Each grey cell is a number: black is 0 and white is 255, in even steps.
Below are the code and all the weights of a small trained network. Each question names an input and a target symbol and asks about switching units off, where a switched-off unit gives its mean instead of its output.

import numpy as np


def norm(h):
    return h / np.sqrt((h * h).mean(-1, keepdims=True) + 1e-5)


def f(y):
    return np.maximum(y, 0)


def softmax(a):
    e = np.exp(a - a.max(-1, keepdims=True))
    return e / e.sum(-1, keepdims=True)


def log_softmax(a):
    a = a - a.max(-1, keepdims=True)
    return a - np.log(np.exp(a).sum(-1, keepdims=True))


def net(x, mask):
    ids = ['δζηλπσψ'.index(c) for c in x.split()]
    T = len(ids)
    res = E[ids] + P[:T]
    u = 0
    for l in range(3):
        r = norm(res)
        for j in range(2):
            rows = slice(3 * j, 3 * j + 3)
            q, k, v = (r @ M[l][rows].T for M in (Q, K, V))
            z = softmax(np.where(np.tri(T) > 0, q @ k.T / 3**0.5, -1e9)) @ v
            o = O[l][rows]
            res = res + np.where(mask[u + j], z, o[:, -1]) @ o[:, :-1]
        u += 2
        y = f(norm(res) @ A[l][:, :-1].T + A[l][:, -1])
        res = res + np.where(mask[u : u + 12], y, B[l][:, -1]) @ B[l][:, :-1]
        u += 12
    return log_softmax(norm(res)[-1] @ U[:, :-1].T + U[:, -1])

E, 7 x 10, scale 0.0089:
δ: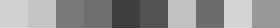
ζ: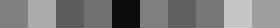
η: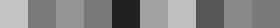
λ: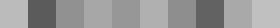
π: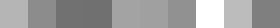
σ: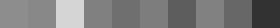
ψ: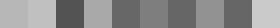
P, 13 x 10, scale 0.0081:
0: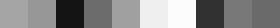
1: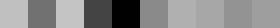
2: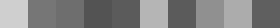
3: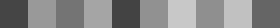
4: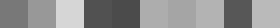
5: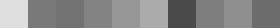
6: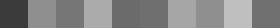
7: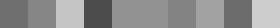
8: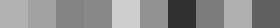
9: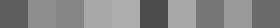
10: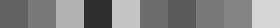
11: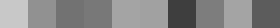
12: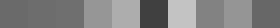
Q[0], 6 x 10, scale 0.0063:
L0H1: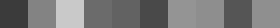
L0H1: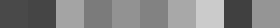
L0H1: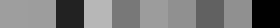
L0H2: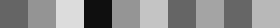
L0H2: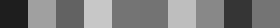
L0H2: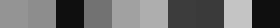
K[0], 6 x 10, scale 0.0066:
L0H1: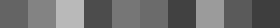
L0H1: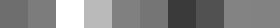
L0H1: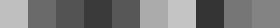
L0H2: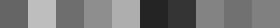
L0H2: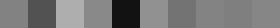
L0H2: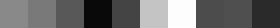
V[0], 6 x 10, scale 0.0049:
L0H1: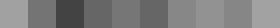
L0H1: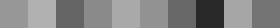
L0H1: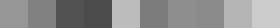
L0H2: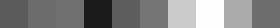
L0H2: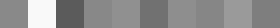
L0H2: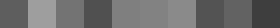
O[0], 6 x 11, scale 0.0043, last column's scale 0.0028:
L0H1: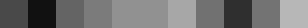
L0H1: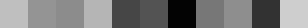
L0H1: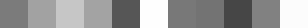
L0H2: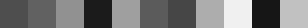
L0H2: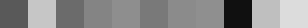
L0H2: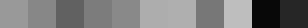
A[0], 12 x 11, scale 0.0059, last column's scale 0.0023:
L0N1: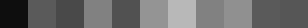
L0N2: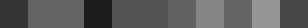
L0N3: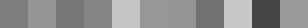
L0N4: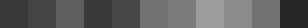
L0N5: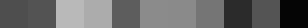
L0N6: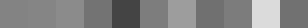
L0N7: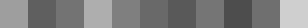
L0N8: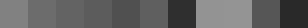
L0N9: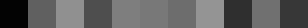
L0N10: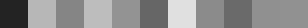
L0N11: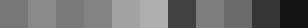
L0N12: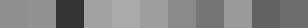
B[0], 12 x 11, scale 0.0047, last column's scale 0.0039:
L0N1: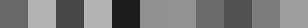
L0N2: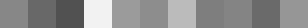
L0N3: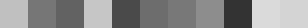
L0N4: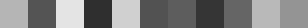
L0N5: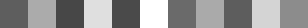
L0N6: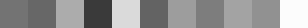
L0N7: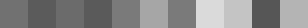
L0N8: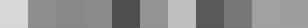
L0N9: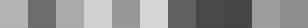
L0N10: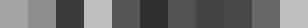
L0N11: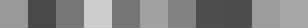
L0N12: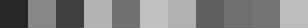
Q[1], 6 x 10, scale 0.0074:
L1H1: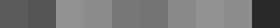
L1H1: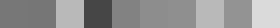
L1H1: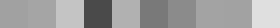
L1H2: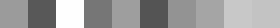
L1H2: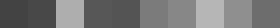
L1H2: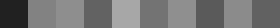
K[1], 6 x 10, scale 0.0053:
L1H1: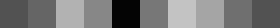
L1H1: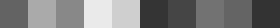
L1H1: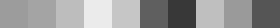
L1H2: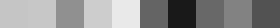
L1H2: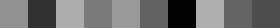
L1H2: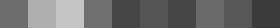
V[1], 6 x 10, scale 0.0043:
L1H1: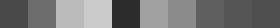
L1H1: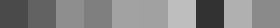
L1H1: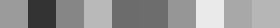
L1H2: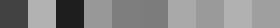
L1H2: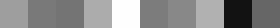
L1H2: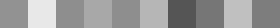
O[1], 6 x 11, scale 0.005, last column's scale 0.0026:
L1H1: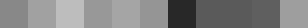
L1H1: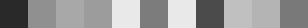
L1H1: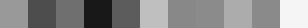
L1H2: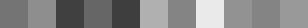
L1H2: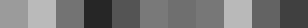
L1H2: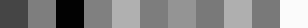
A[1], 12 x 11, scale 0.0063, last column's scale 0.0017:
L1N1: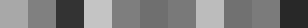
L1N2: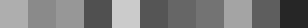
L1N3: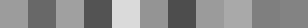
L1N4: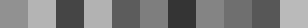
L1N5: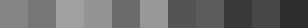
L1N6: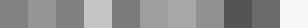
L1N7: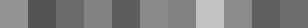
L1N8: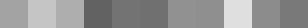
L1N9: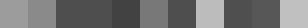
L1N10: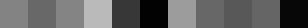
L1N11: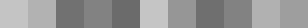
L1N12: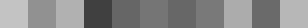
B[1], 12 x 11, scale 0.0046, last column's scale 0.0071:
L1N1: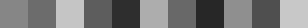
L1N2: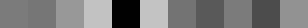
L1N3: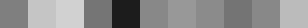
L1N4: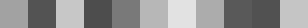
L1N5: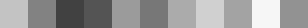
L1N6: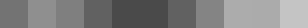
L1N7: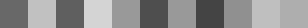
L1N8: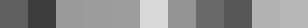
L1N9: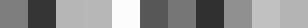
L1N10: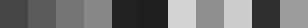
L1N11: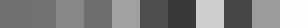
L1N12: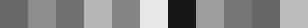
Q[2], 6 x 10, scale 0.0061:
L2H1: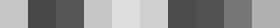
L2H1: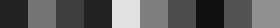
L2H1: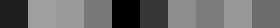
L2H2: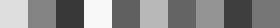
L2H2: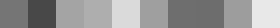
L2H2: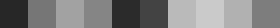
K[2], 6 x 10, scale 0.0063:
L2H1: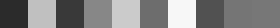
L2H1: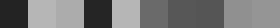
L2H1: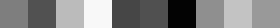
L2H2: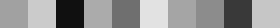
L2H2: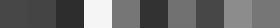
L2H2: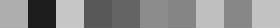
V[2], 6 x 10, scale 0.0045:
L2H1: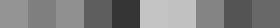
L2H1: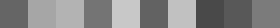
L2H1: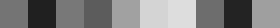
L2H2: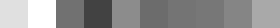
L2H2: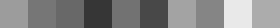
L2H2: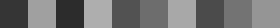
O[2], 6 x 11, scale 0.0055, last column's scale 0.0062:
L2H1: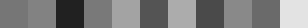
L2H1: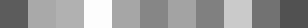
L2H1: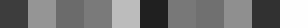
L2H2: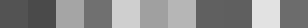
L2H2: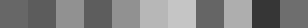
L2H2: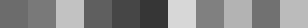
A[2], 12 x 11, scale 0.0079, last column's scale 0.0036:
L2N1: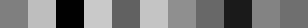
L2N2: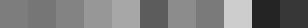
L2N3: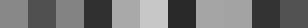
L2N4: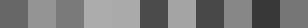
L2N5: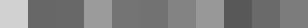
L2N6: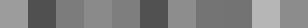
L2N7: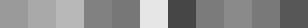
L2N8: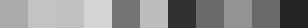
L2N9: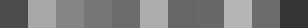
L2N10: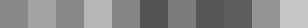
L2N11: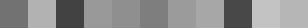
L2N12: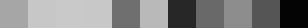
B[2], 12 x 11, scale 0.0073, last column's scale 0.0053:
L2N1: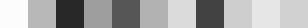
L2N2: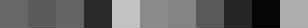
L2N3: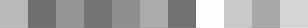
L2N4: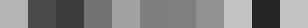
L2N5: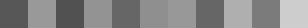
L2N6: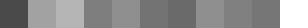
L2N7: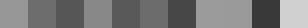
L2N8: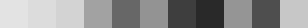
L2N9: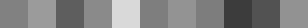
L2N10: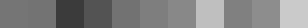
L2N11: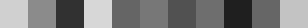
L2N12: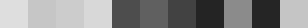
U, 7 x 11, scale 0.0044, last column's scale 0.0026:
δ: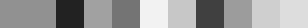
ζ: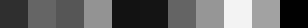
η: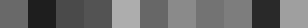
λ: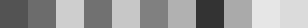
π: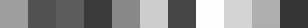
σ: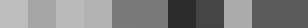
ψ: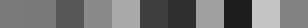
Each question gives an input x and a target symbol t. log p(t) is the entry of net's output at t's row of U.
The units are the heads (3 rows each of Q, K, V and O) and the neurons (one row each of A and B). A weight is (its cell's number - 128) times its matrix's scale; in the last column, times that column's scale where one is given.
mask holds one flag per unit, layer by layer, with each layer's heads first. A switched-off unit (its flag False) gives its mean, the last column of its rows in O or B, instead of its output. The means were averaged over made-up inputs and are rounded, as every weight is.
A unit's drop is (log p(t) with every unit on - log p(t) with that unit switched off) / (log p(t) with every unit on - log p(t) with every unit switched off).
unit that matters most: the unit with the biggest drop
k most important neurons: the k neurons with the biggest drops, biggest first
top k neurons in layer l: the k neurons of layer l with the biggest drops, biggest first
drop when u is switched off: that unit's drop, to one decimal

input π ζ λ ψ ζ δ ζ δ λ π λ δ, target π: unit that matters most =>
L2H1
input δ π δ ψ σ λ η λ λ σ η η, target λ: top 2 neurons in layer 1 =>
[L1N5 L1N6]
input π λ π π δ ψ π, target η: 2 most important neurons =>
[L1N9 L0N4]
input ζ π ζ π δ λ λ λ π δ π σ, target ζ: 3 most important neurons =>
[L1N5 L0N11 L2N5]
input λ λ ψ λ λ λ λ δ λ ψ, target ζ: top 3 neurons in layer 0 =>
[L0N10 L0N12 L0N7]
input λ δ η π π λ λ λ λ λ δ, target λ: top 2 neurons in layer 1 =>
[L1N8 L1N12]
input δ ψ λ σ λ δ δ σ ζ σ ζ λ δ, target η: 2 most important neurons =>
[L1N10 L1N4]
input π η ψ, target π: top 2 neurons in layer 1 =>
[L1N9 L1N4]
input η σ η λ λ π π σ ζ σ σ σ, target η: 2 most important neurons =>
[L0N11 L1N5]
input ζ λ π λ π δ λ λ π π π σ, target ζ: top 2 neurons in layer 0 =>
[L0N11 L0N6]
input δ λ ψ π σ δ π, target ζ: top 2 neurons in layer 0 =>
[L0N3 L0N1]
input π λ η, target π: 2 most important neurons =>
[L2N3 L1N12]
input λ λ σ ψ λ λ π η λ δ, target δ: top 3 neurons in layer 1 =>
[L1N8 L1N9 L1N6]
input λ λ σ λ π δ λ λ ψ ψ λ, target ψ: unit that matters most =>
L0H2
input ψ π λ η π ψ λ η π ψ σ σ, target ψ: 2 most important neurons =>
[L1N5 L0N11]
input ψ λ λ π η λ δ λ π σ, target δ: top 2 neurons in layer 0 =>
[L0N5 L0N9]
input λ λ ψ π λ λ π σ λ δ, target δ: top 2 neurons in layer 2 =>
[L2N1 L2N7]
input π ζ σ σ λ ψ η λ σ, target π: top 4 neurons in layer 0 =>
[L0N11 L0N3 L0N6 L0N4]
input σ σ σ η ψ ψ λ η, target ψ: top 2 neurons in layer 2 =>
[L2N11 L2N1]
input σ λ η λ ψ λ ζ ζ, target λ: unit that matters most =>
L0N2
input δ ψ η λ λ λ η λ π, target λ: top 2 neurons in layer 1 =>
[L1N1 L1N6]
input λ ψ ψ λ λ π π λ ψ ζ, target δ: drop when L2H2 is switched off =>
1.4
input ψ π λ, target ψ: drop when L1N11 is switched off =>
0.0
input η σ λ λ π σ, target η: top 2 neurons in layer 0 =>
[L0N11 L0N7]
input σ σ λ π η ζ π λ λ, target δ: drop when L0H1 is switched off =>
0.1
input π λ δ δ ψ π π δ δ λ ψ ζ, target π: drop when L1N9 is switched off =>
0.3
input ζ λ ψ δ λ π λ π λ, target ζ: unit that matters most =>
L2H2
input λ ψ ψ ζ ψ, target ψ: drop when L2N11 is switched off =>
0.2
